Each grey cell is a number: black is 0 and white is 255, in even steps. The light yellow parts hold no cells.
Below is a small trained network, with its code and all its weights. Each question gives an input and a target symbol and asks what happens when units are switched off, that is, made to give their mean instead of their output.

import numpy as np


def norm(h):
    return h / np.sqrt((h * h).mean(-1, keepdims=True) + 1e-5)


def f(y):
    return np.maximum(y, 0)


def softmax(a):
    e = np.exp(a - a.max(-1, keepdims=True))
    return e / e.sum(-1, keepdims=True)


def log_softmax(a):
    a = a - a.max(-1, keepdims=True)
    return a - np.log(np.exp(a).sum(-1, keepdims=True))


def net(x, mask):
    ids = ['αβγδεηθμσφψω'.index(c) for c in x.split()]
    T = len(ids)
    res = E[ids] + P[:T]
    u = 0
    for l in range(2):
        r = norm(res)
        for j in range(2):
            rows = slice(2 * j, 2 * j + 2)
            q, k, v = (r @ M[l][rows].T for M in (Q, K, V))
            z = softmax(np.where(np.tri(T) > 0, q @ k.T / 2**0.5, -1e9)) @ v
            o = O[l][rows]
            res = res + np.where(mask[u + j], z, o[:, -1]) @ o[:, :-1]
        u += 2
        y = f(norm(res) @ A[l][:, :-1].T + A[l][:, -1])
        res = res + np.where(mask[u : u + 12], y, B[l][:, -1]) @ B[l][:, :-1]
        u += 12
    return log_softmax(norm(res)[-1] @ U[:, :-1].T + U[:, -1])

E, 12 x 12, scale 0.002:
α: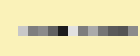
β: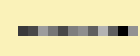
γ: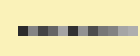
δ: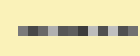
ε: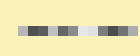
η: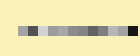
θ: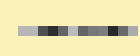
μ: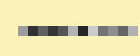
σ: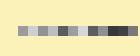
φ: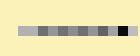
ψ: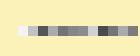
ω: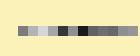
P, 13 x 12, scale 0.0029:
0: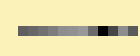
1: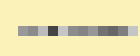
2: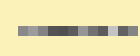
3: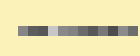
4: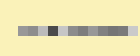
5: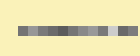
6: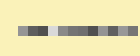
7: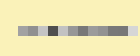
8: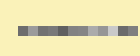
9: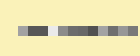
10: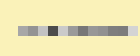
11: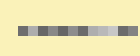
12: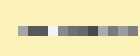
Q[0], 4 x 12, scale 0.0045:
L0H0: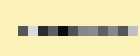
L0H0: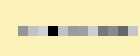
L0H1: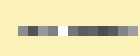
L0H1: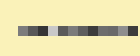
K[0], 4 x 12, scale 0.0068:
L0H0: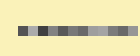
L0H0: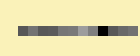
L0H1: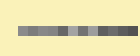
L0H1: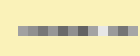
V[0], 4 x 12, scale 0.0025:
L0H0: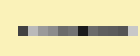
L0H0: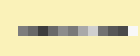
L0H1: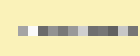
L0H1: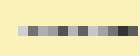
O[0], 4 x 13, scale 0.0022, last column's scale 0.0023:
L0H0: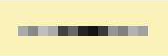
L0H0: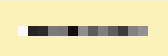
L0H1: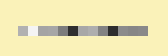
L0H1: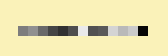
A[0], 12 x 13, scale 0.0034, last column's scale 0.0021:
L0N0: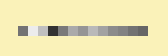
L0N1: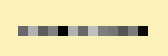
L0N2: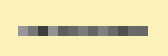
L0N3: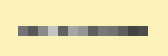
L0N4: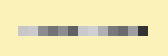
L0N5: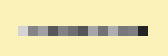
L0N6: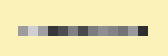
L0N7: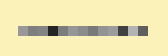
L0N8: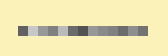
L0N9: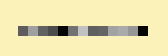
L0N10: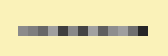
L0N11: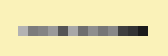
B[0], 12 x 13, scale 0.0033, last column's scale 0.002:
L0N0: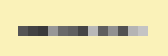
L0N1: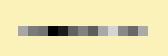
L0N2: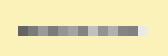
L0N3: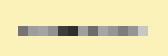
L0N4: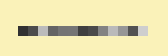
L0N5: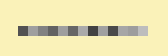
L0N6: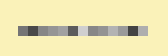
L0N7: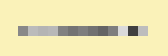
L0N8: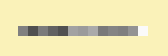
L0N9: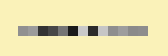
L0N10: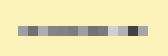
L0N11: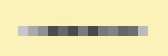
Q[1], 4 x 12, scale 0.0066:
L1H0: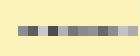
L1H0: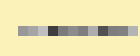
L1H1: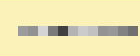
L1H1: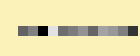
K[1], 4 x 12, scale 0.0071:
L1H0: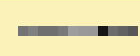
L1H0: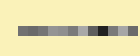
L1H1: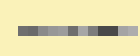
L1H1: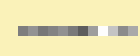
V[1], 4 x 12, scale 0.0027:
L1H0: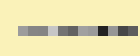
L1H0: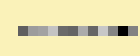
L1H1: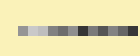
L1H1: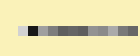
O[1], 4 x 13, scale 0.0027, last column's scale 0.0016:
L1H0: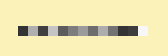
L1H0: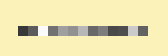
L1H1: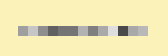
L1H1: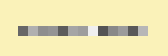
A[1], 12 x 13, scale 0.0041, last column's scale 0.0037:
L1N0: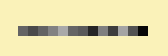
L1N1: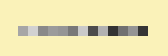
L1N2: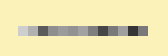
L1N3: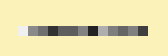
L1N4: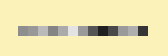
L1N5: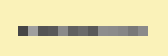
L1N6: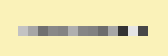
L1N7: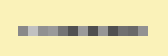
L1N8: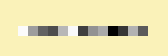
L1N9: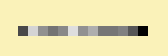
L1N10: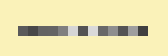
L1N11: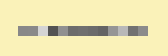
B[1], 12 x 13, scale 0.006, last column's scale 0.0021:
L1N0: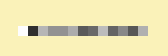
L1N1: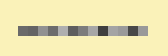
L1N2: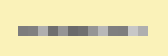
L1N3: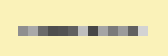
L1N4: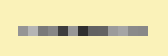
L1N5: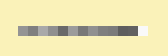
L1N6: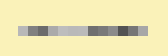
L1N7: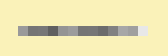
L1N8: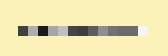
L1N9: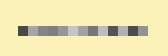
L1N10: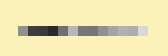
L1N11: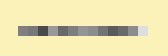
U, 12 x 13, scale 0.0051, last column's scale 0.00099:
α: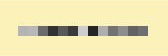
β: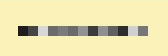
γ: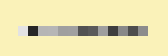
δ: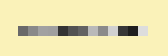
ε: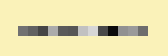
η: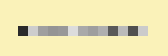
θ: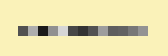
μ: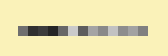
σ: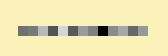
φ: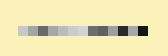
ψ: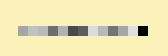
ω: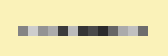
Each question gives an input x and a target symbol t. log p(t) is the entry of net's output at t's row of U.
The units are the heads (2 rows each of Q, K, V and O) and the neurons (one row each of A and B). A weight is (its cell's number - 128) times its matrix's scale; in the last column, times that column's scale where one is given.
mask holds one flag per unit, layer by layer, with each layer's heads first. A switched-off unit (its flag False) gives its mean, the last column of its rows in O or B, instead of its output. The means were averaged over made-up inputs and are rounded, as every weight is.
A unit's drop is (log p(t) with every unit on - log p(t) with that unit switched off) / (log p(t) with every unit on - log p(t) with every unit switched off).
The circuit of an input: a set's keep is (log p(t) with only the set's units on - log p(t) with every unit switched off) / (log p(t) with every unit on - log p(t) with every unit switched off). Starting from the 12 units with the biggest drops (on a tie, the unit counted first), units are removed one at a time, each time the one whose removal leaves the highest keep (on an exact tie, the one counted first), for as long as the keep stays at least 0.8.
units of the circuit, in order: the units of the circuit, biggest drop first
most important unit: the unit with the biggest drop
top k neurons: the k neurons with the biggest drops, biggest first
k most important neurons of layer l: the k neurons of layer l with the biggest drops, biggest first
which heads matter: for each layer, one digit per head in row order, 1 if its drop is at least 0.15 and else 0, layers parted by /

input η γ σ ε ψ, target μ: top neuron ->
(L0N0)
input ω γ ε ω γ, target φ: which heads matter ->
00 / 01
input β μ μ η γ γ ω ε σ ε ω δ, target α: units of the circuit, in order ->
(L0N1 L0N11 L1N3)
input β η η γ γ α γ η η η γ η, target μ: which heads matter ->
10 / 00
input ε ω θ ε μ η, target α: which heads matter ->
00 / 00
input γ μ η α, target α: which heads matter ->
00 / 00
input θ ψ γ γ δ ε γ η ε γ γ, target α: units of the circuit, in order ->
(L0H0 L1N3 L1H0)
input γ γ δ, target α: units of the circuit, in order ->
(L1N3 L0N11 L0N5)
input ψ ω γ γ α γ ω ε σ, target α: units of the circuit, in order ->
(L0N11 L1N3)
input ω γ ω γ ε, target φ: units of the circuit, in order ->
(L1H1 L1N6)
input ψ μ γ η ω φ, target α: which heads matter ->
10 / 00
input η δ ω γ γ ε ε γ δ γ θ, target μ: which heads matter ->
10 / 00
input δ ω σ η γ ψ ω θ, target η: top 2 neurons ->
(L0N7 L1N9)
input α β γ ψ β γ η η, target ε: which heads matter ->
01 / 00
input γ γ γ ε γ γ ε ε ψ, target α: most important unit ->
L0N11
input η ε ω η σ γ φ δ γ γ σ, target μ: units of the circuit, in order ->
(L0N0 L0H0 L1N10)
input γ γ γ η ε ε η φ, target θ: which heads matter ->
01 / 00
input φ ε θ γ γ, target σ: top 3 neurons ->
(L1N1 L0N7 L1N7)
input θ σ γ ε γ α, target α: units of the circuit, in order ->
(L1N3 L0N11)
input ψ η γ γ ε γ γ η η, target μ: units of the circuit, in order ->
(L0H0 L0N0 L1N10)
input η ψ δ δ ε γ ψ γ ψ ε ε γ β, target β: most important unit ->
L0N2
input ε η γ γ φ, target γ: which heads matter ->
10 / 01
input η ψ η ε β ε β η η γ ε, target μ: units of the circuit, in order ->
(L0H0 L1N10 L0N0)
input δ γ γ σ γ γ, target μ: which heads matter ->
01 / 00
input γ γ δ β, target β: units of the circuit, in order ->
(L0N3 L1H0)
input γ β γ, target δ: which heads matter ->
01 / 00
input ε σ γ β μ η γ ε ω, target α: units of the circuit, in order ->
(L0N1 L1N3)
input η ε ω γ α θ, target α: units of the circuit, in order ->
(L0H0 L1N3)
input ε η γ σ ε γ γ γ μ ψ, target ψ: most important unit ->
L1N2
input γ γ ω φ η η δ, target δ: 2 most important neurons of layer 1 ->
(L1N10 L1N7)
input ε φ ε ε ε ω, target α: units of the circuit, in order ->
(L0N9 L0H1)
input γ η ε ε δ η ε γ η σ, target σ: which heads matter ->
00 / 00
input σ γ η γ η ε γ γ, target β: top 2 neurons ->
(L0N4 L1N8)
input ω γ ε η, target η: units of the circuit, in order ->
(L0H0)
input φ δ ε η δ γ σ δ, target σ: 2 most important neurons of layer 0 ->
(L0N5 L0N7)
